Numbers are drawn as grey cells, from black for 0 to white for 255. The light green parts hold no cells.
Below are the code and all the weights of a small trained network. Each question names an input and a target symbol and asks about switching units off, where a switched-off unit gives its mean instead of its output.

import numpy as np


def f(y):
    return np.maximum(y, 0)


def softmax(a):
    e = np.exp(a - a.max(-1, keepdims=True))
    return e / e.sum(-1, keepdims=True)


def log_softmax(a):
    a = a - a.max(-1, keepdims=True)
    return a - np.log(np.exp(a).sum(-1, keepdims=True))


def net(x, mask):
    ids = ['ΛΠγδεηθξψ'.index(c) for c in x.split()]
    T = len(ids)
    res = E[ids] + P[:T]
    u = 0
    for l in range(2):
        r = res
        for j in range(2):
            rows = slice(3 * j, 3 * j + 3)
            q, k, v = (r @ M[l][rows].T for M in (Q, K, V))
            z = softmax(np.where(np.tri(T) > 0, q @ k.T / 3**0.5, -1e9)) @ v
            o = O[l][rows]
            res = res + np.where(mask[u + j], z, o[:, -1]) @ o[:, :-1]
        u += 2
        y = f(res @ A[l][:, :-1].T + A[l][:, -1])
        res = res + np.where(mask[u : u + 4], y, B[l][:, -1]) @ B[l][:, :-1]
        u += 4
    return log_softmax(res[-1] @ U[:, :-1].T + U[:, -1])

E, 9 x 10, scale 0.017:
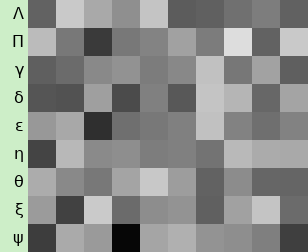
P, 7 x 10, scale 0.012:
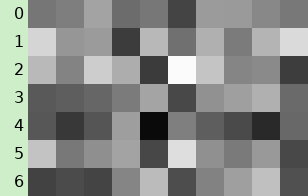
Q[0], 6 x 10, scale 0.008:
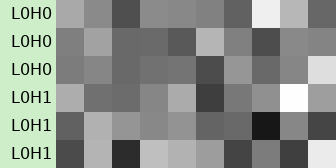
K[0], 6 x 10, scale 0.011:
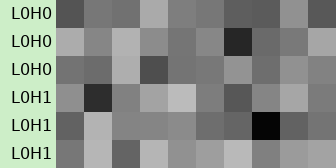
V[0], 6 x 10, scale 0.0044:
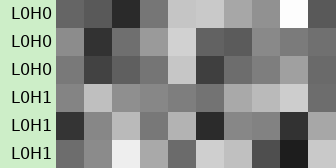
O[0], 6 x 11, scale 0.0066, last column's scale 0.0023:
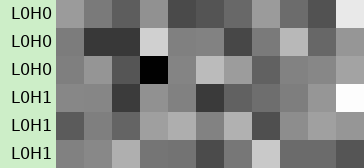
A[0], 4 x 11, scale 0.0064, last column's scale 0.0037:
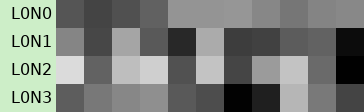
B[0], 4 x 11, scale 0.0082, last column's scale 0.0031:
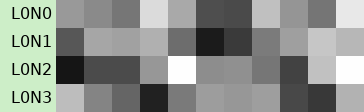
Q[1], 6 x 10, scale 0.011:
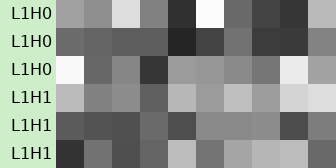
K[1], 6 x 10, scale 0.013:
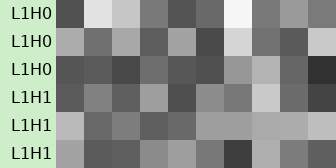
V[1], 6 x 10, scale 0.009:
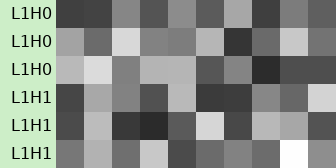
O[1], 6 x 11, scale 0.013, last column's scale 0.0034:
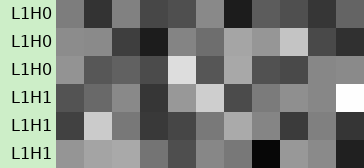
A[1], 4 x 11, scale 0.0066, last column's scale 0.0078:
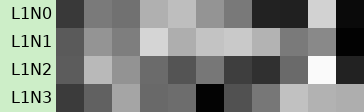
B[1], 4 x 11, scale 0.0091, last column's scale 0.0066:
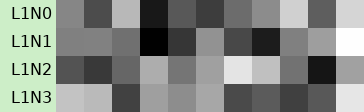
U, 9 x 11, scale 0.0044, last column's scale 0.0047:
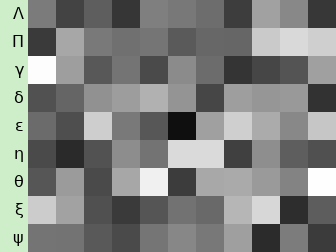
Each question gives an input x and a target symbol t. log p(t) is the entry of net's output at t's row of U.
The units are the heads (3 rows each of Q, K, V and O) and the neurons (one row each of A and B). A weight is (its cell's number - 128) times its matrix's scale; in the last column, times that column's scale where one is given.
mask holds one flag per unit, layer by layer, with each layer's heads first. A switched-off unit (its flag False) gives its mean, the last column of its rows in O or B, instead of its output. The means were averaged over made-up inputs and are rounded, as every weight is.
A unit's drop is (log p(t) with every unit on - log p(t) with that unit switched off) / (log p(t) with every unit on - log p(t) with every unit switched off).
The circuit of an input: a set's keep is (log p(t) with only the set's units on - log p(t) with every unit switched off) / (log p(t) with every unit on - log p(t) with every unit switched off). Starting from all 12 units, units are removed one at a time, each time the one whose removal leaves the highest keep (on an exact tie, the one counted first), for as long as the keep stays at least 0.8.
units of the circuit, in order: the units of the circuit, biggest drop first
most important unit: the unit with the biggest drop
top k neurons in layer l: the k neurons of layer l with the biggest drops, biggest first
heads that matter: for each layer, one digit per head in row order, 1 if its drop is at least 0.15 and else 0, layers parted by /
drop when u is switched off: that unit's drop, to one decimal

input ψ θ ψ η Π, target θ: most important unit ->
L1H0
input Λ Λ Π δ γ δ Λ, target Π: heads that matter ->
00 / 10
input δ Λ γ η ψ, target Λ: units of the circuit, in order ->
L1H0; L1H1
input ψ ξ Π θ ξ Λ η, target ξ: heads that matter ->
00 / 10
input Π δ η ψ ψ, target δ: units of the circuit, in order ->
L1H1; L1H0
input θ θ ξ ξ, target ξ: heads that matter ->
00 / 10
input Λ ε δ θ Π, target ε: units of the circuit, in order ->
L1H0; L1N0
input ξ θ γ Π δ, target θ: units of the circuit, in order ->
L1H0; L1N1
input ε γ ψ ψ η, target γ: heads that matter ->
00 / 01
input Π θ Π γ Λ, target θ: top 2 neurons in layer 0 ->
L0N2; L0N3
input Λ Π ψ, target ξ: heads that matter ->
00 / 10
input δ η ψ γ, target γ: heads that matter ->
00 / 11
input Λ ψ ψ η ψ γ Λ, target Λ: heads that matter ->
01 / 11
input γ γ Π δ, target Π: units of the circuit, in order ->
L1H0; L1N1
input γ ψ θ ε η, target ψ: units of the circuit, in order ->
L1H1
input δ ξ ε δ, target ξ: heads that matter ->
00 / 10
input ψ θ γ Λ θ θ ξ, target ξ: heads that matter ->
01 / 10
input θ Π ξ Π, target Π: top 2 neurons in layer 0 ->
L0N0; L0N1
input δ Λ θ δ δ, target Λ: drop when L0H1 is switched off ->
0.2
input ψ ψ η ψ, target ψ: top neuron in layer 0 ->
L0N0
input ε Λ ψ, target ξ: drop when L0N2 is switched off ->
0.3
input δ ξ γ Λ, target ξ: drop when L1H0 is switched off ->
0.9
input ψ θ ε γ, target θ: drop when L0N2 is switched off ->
0.1
